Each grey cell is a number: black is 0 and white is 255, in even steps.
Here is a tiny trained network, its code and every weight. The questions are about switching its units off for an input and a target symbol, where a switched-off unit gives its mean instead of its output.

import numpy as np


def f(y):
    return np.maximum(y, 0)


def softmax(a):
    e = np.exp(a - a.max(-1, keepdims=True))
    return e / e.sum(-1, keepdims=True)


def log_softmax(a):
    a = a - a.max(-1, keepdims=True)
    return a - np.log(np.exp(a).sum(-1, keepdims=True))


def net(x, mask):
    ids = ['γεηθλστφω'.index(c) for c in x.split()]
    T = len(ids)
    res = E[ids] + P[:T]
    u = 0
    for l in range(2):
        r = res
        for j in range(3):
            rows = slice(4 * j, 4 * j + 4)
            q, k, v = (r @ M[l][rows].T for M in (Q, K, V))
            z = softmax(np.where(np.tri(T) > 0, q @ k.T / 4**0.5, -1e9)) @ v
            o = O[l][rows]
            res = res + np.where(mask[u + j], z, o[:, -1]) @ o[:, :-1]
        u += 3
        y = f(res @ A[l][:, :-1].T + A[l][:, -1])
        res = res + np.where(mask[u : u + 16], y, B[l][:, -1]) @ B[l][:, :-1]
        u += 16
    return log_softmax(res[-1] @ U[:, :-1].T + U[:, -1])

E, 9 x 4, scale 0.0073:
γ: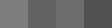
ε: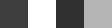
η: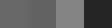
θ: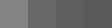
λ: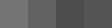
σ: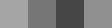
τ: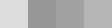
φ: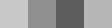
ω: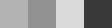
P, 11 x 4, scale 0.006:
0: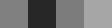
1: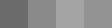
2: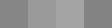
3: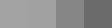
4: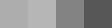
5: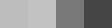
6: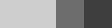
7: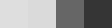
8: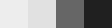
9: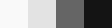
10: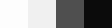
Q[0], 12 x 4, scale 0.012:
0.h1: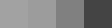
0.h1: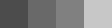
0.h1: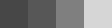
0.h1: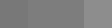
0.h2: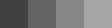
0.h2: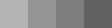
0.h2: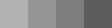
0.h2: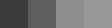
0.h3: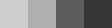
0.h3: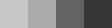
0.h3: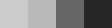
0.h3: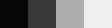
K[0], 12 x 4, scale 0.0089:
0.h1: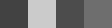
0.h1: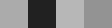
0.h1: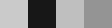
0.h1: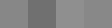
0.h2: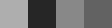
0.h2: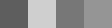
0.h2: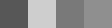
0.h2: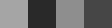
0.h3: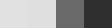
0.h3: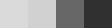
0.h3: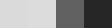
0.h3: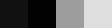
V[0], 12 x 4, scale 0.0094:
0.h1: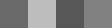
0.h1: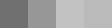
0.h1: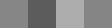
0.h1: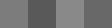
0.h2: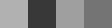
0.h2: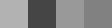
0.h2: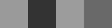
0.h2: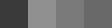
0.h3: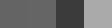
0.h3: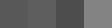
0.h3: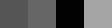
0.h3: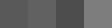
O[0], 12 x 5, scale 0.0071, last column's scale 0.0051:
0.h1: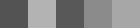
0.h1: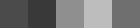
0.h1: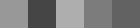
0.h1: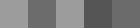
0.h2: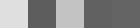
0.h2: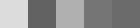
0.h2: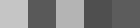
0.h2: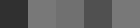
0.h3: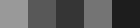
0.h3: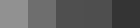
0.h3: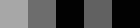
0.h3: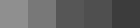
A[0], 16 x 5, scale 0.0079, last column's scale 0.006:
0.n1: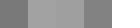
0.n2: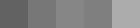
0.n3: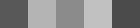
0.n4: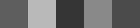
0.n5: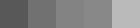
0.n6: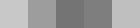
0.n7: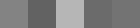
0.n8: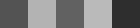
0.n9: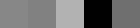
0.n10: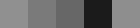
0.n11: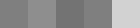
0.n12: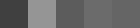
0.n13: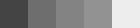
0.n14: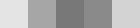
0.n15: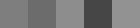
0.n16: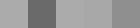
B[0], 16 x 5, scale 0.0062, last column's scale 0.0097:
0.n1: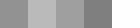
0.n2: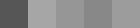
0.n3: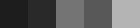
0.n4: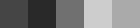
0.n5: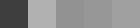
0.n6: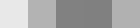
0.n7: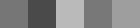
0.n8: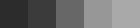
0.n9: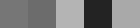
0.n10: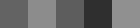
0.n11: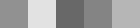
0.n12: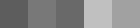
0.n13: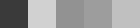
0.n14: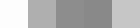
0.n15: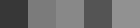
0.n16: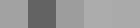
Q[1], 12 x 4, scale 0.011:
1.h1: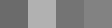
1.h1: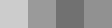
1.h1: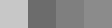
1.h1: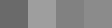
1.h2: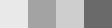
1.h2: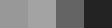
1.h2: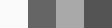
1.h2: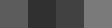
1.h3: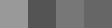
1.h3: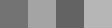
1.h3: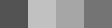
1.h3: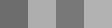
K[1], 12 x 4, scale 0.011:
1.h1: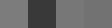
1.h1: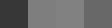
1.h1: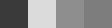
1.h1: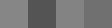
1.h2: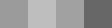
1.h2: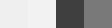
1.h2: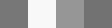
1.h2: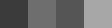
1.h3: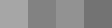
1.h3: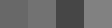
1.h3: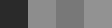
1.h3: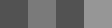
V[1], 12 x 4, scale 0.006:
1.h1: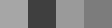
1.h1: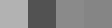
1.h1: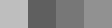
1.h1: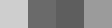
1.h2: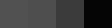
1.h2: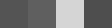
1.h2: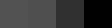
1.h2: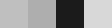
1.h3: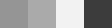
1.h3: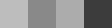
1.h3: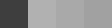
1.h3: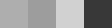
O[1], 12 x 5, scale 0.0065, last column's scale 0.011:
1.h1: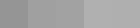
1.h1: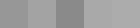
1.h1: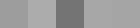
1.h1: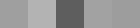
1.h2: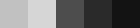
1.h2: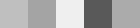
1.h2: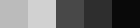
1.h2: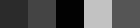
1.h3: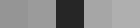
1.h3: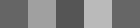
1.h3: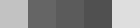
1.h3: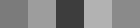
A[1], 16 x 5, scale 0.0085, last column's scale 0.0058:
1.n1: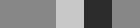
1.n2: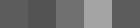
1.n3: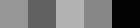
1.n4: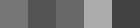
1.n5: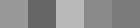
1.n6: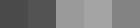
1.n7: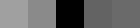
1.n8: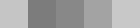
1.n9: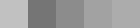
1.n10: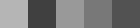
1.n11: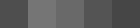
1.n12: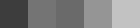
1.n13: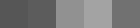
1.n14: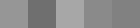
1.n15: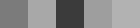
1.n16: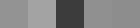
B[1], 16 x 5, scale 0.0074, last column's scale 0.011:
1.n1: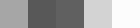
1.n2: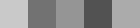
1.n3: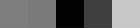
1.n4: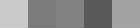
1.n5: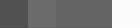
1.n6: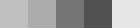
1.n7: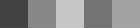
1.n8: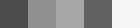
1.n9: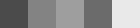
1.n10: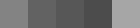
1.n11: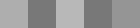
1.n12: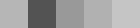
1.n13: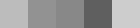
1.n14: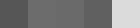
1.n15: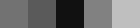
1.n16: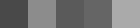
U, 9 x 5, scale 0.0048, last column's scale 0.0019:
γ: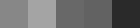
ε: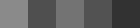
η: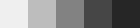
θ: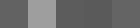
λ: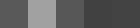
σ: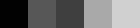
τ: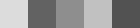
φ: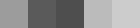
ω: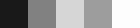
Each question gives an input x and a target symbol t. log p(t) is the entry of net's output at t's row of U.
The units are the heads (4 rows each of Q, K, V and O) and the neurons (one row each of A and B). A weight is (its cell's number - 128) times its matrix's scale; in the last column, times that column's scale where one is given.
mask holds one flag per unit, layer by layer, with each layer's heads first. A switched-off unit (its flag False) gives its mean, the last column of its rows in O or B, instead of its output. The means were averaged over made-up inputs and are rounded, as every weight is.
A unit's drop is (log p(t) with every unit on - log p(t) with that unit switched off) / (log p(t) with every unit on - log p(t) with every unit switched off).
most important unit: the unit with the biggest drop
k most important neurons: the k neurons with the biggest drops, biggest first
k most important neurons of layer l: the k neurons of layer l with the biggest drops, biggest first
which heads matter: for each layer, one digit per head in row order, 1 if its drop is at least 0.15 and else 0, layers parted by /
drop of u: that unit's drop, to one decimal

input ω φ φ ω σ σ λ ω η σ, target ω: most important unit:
0.h3
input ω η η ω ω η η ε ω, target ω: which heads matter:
010 / 000
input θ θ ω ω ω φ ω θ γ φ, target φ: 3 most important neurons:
0.n14, 0.n6, 1.n15
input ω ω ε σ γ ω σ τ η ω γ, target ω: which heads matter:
010 / 010
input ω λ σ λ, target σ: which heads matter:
111 / 011
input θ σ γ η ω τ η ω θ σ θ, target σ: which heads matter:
111 / 011
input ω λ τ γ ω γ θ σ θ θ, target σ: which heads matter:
011 / 011
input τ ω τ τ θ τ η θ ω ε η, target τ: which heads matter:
010 / 010
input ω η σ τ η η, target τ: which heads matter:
010 / 011
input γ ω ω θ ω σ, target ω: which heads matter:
011 / 011
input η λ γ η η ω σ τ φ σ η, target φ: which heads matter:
010 / 011
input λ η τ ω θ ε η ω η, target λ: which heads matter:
111 / 010
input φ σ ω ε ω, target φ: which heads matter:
111 / 110
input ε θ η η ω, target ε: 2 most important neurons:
1.n3, 1.n1
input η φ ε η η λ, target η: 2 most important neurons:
0.n9, 0.n13
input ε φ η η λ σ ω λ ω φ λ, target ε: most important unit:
1.h3
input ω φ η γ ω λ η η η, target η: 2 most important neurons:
0.n9, 1.n5
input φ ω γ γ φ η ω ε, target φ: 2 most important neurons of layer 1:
1.n12, 1.n15
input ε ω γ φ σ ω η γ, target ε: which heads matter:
010 / 101
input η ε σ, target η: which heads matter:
111 / 011
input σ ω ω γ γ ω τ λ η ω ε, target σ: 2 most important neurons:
0.n1, 1.n15
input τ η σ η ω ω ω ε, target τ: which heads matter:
110 / 010
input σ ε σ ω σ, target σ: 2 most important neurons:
0.n13, 1.n15
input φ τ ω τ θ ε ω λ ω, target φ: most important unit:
0.h2
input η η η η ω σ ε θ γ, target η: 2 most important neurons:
0.n9, 0.n10
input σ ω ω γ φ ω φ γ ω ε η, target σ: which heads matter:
011 / 110
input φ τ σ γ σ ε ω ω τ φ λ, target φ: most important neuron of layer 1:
1.n12
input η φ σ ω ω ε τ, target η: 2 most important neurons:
0.n10, 0.n9
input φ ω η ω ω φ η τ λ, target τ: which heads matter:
010 / 011
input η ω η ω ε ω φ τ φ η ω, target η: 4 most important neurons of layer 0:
0.n9, 0.n10, 0.n15, 0.n1
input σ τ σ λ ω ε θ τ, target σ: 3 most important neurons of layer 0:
0.n1, 0.n13, 0.n10
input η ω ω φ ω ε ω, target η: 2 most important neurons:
0.n9, 0.n10
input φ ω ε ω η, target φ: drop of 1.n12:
0.2
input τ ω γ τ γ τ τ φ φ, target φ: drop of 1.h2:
1.0
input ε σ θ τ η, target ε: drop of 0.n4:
0.2
